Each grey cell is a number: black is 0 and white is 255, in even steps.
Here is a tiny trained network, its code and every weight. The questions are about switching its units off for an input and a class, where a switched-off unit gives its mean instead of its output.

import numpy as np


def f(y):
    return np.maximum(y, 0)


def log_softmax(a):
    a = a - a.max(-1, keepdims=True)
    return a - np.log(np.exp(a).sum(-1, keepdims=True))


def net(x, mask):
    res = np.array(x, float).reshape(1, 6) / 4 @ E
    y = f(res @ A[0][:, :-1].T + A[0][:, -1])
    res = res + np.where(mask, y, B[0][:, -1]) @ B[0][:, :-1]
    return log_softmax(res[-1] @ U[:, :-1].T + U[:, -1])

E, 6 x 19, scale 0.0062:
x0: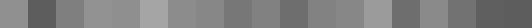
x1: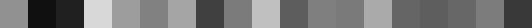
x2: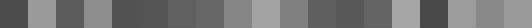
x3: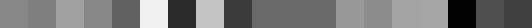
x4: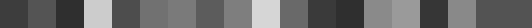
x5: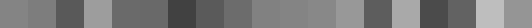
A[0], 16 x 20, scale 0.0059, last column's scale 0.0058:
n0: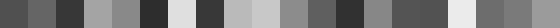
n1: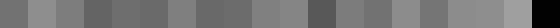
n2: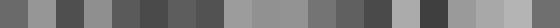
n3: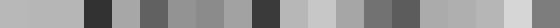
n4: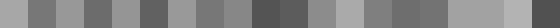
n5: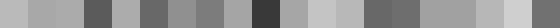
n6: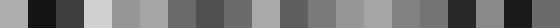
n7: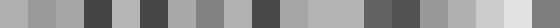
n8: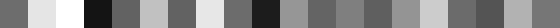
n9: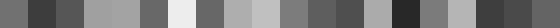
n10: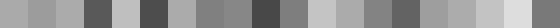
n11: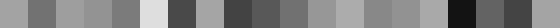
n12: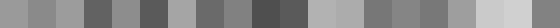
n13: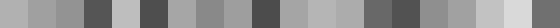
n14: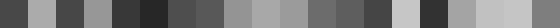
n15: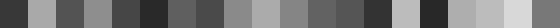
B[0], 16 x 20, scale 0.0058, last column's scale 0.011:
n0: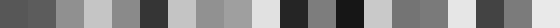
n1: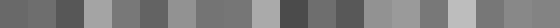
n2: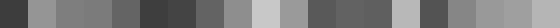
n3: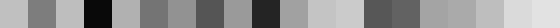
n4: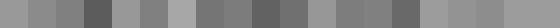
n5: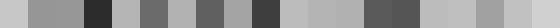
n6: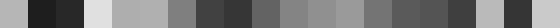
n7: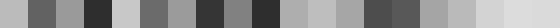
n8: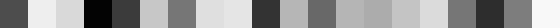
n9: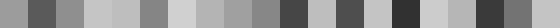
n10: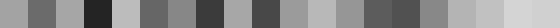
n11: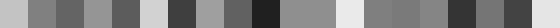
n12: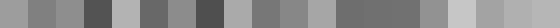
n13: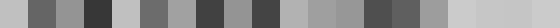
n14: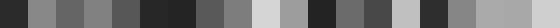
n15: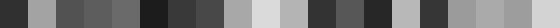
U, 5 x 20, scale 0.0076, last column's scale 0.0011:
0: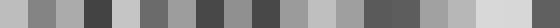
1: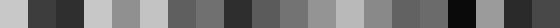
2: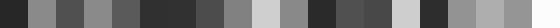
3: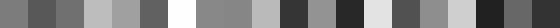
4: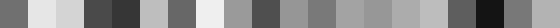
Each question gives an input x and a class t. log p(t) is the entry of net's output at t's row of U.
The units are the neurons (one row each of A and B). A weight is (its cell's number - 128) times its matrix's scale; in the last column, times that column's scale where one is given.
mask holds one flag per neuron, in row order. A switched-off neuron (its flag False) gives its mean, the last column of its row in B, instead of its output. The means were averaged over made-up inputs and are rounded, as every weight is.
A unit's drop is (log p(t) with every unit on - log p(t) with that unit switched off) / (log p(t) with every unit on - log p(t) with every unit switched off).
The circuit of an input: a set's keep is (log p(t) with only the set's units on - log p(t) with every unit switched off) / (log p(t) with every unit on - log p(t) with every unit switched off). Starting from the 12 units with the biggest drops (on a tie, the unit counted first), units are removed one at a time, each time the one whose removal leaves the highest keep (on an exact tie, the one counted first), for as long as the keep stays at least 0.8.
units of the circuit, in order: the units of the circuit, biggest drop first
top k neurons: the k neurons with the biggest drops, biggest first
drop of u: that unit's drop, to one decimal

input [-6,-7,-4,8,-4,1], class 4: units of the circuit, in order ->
n8
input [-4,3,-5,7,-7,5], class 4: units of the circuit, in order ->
n8, n11
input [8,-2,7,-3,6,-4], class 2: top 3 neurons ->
n15, n14, n2
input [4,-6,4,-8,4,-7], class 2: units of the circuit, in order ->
n15, n14
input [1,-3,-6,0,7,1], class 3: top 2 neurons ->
n8, n11
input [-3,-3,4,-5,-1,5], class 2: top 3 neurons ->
n14, n15, n2
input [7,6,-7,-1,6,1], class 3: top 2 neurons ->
n9, n0
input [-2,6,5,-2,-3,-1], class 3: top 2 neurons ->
n0, n9
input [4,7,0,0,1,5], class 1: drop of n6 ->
0.7
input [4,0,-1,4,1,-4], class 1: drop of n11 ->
0.1
